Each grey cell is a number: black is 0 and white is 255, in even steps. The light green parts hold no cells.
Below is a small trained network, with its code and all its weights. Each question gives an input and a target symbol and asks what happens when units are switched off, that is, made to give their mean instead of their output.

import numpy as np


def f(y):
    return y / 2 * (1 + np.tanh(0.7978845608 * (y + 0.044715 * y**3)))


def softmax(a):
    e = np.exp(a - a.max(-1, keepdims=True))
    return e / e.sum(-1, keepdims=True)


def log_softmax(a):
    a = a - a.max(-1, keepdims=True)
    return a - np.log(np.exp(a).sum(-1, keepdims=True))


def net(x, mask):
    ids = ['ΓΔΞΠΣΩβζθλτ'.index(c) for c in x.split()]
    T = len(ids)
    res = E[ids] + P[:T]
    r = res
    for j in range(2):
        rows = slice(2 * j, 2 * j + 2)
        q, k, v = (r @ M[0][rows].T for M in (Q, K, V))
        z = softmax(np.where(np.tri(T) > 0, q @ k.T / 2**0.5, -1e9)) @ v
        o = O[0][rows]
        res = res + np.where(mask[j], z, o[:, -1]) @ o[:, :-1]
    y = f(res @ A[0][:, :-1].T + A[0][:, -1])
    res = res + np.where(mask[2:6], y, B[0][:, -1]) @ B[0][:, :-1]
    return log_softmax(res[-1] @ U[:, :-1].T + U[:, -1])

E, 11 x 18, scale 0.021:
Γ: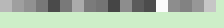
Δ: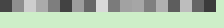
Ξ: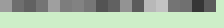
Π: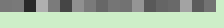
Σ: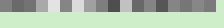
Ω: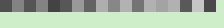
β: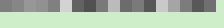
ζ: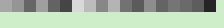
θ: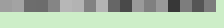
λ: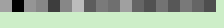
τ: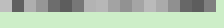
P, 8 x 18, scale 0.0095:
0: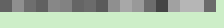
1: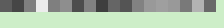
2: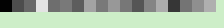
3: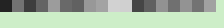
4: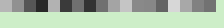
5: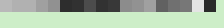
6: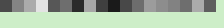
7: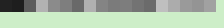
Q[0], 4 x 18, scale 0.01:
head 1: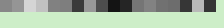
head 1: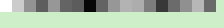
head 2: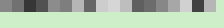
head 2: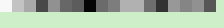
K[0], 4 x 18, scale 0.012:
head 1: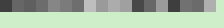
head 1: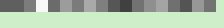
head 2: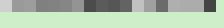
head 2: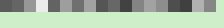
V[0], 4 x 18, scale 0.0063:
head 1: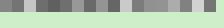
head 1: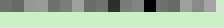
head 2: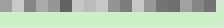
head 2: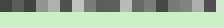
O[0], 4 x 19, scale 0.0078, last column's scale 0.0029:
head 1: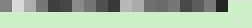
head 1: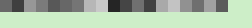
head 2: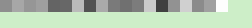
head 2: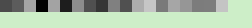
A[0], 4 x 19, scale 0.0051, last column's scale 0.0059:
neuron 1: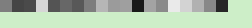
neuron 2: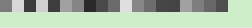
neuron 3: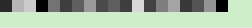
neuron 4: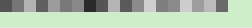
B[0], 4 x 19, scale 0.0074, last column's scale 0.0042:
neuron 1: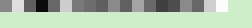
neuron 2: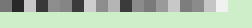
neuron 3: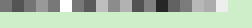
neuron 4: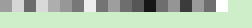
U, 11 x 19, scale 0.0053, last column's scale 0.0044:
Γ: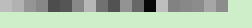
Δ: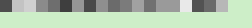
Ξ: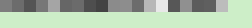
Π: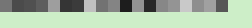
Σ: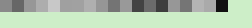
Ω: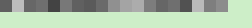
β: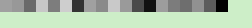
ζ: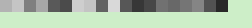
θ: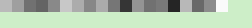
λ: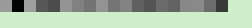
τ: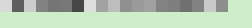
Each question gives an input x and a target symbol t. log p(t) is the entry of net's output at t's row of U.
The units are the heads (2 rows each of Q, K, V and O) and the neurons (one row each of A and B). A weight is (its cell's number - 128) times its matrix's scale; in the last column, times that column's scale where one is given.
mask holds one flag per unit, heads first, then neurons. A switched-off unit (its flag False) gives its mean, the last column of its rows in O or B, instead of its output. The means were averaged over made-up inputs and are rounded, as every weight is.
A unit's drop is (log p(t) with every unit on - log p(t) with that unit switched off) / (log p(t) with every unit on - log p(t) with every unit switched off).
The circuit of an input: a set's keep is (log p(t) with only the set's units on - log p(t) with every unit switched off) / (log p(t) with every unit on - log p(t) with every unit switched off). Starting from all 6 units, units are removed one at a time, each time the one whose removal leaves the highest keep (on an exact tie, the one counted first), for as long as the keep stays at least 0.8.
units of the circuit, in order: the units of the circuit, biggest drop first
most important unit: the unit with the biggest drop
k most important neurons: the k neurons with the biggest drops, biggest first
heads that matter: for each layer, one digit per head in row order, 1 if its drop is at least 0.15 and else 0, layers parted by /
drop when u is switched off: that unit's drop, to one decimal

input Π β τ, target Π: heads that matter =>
11
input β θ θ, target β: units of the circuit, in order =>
[head 2]
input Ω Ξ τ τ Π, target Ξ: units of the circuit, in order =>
[head 2; neuron 4; head 1]
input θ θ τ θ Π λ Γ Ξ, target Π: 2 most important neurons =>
[neuron 4; neuron 3]
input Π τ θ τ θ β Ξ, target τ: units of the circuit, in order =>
[neuron 2; head 2; head 1]
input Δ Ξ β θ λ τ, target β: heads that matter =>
01
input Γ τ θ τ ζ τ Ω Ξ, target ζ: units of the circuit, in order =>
[neuron 4; head 2; head 1]
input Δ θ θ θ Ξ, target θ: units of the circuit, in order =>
[head 2; head 1; neuron 1]
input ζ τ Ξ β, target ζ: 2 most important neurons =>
[neuron 4; neuron 3]
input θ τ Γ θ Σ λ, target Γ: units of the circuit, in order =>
[head 1; head 2]
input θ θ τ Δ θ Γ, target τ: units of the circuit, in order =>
[neuron 2; head 1; head 2]
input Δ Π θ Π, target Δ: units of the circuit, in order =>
[head 1; head 2]
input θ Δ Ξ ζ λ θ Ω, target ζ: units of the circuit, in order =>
[neuron 4; head 2; head 1]
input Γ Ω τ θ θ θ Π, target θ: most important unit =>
head 1
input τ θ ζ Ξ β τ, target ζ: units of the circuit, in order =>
[neuron 4; head 2; head 1; neuron 2]
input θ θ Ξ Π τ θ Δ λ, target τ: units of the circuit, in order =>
[head 1; neuron 2; head 2]
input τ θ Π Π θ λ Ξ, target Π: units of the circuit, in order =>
[head 1; head 2]
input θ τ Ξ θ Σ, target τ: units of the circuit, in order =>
[neuron 2; head 1; head 2]
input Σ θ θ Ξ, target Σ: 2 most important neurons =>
[neuron 3; neuron 4]
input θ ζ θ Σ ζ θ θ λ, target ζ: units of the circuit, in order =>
[head 2; neuron 4; head 1]
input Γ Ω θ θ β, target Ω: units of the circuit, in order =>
[head 1]
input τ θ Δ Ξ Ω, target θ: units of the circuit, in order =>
[neuron 1; head 1; head 2]
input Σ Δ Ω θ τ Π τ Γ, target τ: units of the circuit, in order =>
[head 1; neuron 2; head 2]
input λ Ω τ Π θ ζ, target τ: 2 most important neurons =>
[neuron 2; neuron 4]
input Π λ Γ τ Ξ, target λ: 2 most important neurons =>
[neuron 3; neuron 4]
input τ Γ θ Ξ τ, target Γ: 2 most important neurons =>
[neuron 2; neuron 3]
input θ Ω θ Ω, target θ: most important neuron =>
[neuron 1]
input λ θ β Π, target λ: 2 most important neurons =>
[neuron 3; neuron 4]
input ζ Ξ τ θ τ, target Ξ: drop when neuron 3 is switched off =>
0.1
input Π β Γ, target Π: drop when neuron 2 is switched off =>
-0.1
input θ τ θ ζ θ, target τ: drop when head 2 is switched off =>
0.5
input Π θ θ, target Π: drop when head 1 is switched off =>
0.5
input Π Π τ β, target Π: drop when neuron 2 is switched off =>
-0.1
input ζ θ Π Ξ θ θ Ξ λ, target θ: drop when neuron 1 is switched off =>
0.6
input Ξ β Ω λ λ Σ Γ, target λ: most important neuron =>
[neuron 3]
